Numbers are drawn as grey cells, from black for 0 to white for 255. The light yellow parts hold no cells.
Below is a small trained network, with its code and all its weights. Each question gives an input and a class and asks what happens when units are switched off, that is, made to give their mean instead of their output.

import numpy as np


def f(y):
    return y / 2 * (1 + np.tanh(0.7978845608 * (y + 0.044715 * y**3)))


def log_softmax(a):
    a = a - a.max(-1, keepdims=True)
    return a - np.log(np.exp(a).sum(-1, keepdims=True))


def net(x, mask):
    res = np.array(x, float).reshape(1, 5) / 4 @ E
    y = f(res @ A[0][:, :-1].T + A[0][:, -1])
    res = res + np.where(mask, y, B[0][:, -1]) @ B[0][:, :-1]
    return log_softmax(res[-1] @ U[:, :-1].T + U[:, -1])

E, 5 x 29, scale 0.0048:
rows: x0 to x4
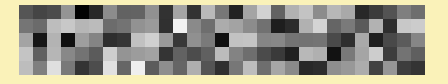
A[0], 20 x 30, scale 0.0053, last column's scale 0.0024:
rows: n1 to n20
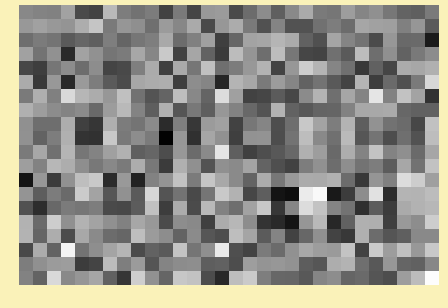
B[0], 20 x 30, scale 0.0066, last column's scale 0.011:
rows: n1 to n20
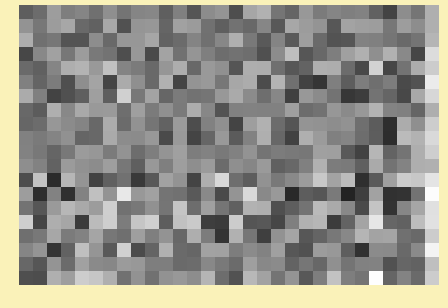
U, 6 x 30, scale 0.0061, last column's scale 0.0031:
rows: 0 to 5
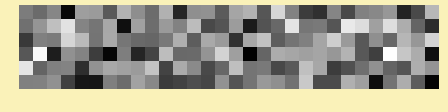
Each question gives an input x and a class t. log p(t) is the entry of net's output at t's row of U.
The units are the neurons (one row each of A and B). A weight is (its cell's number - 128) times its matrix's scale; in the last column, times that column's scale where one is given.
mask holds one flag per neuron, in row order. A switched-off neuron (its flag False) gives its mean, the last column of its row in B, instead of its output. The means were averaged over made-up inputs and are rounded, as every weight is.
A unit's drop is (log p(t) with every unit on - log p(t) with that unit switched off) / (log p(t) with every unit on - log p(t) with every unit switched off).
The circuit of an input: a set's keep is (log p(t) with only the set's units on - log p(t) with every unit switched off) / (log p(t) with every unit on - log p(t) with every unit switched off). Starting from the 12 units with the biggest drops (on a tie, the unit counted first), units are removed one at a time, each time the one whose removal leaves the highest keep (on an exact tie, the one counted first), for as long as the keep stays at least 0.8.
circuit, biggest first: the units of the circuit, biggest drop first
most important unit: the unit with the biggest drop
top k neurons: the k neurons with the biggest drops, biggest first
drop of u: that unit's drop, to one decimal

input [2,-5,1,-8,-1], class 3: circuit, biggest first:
[n14, n20, n15]
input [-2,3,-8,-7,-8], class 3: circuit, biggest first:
[n13]
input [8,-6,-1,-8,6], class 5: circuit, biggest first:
[n14, n18, n20, n5]
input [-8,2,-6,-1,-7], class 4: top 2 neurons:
[n14, n7]
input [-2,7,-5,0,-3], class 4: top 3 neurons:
[n7, n16, n14]
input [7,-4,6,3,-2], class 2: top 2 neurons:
[n16, n15]
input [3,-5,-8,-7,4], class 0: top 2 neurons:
[n19, n3]
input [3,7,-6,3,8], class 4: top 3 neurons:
[n16, n13, n7]
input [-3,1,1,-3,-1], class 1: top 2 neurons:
[n14, n18]
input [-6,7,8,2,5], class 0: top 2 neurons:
[n6, n14]
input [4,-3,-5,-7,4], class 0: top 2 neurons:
[n19, n13]
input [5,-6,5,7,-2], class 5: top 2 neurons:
[n16, n20]
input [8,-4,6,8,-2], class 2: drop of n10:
0.0
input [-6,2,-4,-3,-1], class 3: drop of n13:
0.1
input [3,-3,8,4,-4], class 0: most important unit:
n6
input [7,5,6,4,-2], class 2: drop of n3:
0.2
